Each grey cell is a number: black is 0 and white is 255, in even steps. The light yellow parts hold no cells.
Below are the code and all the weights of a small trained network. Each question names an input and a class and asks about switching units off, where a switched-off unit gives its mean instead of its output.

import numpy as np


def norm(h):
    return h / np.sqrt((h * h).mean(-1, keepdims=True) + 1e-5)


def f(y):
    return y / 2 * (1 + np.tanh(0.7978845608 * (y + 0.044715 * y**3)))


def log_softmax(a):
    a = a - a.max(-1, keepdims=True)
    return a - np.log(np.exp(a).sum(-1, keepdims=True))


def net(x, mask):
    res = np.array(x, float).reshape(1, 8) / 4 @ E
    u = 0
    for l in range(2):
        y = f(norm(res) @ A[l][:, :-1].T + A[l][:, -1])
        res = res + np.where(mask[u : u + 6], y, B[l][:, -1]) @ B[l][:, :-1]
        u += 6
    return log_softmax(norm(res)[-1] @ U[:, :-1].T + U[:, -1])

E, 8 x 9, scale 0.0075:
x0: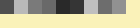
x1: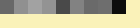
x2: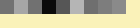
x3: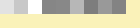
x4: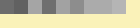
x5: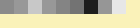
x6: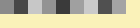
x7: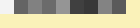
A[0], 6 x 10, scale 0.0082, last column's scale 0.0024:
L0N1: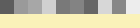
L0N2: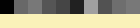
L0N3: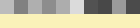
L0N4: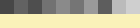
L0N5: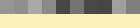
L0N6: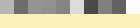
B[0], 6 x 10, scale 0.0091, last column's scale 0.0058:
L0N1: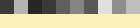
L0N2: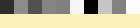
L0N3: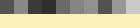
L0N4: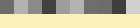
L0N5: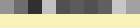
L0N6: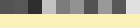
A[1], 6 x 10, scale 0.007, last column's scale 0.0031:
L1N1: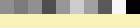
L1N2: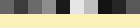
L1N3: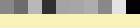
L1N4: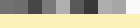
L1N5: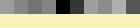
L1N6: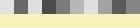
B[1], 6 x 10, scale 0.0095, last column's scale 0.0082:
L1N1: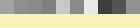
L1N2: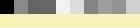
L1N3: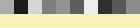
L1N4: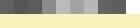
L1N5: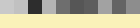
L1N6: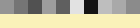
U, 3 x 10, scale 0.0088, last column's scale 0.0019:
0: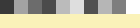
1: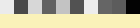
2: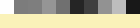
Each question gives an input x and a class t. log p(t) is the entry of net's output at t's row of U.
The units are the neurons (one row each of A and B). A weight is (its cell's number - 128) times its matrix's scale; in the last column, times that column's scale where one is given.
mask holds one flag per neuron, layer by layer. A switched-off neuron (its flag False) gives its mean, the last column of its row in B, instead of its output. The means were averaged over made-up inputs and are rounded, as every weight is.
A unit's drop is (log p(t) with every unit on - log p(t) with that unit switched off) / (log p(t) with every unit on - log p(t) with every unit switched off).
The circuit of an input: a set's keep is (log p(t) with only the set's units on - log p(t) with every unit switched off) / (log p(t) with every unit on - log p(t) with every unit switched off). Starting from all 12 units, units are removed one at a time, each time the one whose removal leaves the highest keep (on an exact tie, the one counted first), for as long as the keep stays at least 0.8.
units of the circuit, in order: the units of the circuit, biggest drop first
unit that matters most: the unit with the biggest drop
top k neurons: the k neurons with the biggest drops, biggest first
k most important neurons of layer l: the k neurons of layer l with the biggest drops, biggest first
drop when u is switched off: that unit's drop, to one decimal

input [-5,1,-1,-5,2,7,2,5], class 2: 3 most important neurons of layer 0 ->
[L0N2; L0N5; L0N4]
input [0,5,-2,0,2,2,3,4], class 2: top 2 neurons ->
[L0N5; L0N2]
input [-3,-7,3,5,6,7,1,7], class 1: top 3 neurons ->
[L0N2; L1N3; L1N1]
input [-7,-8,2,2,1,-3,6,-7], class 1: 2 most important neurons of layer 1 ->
[L1N3; L1N1]
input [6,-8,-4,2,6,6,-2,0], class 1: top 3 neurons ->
[L0N2; L1N3; L0N6]
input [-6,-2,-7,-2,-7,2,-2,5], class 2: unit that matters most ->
L1N2
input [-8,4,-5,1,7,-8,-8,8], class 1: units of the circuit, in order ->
[L0N2; L1N2]
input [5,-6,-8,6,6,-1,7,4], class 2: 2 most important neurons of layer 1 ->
[L1N6; L1N5]
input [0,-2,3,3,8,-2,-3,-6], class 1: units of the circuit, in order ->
[L1N3; L0N2; L0N6]
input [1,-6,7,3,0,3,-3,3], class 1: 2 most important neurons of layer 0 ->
[L0N2; L0N1]
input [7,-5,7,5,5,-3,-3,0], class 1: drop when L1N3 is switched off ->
0.4
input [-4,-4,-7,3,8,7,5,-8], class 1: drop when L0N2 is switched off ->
0.4
